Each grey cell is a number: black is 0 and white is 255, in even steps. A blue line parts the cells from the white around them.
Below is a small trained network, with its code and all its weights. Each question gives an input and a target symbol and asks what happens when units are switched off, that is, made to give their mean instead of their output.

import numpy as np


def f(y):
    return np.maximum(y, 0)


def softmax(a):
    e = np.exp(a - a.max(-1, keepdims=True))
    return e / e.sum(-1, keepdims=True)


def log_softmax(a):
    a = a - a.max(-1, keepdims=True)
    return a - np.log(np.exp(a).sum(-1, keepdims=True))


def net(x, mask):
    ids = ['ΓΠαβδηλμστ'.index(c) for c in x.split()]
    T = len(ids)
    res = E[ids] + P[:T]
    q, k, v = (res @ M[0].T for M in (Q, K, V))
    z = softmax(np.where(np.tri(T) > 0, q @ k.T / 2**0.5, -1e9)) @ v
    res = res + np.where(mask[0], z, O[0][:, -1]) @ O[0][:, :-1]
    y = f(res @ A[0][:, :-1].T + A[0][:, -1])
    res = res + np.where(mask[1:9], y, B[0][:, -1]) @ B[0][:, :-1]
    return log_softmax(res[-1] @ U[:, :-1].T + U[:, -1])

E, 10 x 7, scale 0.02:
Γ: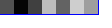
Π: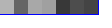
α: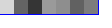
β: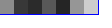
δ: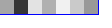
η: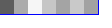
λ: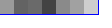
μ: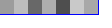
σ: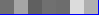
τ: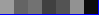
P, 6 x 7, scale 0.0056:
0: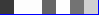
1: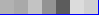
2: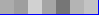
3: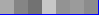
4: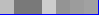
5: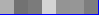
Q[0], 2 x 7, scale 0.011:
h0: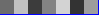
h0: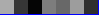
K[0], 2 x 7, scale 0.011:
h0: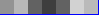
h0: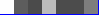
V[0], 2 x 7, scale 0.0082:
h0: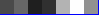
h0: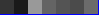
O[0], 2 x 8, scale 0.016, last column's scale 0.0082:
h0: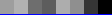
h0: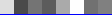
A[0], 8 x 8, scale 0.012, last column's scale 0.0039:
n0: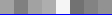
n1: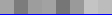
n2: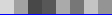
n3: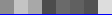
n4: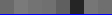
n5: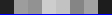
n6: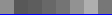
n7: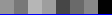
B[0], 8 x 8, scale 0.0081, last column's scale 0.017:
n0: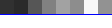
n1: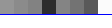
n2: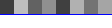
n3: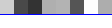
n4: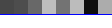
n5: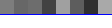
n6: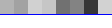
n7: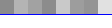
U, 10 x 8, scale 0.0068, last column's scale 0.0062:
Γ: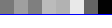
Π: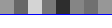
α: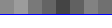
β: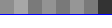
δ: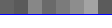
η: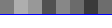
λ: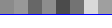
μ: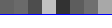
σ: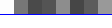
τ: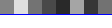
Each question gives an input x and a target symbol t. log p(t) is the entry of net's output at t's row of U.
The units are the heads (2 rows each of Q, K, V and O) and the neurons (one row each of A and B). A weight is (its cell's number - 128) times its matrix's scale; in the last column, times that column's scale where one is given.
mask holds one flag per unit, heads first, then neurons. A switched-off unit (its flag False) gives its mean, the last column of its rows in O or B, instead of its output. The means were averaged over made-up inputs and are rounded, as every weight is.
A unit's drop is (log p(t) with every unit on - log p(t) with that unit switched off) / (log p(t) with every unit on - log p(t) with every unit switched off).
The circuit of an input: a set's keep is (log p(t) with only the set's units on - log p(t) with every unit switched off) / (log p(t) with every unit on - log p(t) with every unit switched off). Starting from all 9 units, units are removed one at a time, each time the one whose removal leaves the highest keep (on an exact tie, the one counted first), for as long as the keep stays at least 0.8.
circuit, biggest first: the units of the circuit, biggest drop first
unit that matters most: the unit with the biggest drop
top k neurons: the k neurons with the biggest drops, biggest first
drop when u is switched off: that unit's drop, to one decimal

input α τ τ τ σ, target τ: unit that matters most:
n3
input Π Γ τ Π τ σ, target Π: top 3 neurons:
n6, n7, n3
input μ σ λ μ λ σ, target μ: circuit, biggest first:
h0, n1, n7, n3
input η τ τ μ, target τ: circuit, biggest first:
n3, h0
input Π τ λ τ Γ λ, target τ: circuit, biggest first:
n2, h0
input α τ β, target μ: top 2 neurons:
n4, n1
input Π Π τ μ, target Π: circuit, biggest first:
h0, n6, n1
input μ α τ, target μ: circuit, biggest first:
h0, n4, n3
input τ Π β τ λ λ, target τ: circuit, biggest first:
n2, h0, n3
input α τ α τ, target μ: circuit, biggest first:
h0, n4, n1
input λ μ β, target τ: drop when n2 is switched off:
0.2
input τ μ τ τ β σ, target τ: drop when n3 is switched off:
0.2
